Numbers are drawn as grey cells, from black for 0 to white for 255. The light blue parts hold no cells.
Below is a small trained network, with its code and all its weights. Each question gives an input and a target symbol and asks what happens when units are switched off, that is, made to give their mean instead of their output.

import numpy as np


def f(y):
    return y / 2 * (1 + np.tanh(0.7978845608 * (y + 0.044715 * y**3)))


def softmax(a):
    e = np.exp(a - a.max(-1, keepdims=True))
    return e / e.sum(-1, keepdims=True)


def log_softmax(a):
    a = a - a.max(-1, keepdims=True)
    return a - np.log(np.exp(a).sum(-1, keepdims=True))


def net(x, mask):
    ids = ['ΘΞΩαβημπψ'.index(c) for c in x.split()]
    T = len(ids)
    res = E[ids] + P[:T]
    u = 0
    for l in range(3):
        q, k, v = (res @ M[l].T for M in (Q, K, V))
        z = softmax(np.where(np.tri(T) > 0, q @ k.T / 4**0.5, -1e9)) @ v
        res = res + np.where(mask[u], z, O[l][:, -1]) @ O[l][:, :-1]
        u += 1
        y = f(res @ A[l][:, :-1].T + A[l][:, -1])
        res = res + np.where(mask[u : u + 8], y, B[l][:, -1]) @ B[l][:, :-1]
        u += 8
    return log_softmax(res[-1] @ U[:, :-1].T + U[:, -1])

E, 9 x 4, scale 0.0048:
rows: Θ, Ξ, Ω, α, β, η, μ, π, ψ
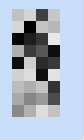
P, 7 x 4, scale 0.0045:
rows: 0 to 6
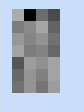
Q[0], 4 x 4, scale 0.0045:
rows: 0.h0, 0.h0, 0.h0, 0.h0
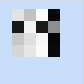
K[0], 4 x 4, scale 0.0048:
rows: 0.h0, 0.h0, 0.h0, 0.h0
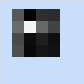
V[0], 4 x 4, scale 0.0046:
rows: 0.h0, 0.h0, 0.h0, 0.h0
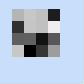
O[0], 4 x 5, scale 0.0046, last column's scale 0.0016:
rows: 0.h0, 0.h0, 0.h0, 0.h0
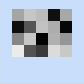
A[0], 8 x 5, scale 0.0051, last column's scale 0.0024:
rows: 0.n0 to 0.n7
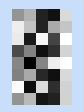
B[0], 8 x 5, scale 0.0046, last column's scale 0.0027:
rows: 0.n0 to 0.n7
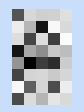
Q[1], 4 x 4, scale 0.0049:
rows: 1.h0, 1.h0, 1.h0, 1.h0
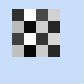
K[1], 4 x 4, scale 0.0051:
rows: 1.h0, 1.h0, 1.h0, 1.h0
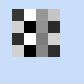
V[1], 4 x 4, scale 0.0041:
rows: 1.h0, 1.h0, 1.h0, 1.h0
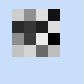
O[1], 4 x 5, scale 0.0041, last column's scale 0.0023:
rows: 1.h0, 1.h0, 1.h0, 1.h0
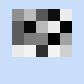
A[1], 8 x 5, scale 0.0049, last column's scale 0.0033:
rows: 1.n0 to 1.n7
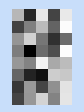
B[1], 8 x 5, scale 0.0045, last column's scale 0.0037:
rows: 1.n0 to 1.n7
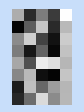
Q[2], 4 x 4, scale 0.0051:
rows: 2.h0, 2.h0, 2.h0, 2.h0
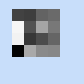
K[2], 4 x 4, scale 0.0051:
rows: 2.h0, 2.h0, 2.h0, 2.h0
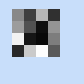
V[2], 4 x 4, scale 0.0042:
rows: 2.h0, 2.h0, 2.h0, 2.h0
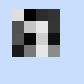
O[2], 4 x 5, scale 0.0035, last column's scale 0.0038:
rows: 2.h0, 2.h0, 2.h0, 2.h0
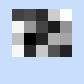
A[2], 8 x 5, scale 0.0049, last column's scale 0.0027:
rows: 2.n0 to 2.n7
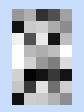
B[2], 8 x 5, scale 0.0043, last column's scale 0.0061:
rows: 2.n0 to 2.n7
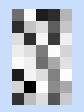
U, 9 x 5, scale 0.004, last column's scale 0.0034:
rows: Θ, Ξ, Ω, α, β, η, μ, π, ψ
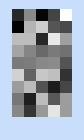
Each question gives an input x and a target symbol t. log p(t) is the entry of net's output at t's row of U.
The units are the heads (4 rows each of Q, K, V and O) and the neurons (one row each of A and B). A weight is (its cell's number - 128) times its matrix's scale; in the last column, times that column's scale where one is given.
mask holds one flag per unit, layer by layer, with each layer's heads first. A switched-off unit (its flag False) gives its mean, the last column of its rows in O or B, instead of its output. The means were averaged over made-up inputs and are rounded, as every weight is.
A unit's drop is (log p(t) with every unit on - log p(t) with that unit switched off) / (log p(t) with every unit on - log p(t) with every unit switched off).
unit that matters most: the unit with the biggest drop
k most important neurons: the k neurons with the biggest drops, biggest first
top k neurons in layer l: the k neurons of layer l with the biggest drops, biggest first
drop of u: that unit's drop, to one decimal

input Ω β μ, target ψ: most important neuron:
(0.n4)
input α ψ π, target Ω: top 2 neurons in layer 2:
(2.n3 2.n4)
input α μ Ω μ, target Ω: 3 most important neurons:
(0.n1 2.n3 2.n4)
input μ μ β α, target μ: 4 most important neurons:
(0.n6 0.n2 1.n2 2.n0)
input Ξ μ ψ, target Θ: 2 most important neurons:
(0.n6 0.n2)
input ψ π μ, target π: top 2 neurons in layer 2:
(2.n2 2.n6)
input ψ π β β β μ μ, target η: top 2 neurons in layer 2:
(2.n2 2.n6)
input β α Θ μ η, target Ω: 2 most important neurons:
(0.n1 2.n3)
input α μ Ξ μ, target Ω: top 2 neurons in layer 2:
(2.n4 2.n3)
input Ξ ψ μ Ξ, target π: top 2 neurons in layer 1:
(1.n0 1.n5)
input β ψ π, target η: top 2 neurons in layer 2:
(2.n2 2.n6)
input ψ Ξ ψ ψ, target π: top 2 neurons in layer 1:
(1.n5 1.n1)
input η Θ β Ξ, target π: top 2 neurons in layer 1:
(1.n0 1.n3)
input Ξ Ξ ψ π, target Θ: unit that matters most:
2.h0
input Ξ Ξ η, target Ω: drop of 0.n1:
0.2
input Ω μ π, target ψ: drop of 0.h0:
0.4
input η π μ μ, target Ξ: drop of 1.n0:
0.0
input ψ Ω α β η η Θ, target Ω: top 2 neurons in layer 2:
(2.n3 2.n2)
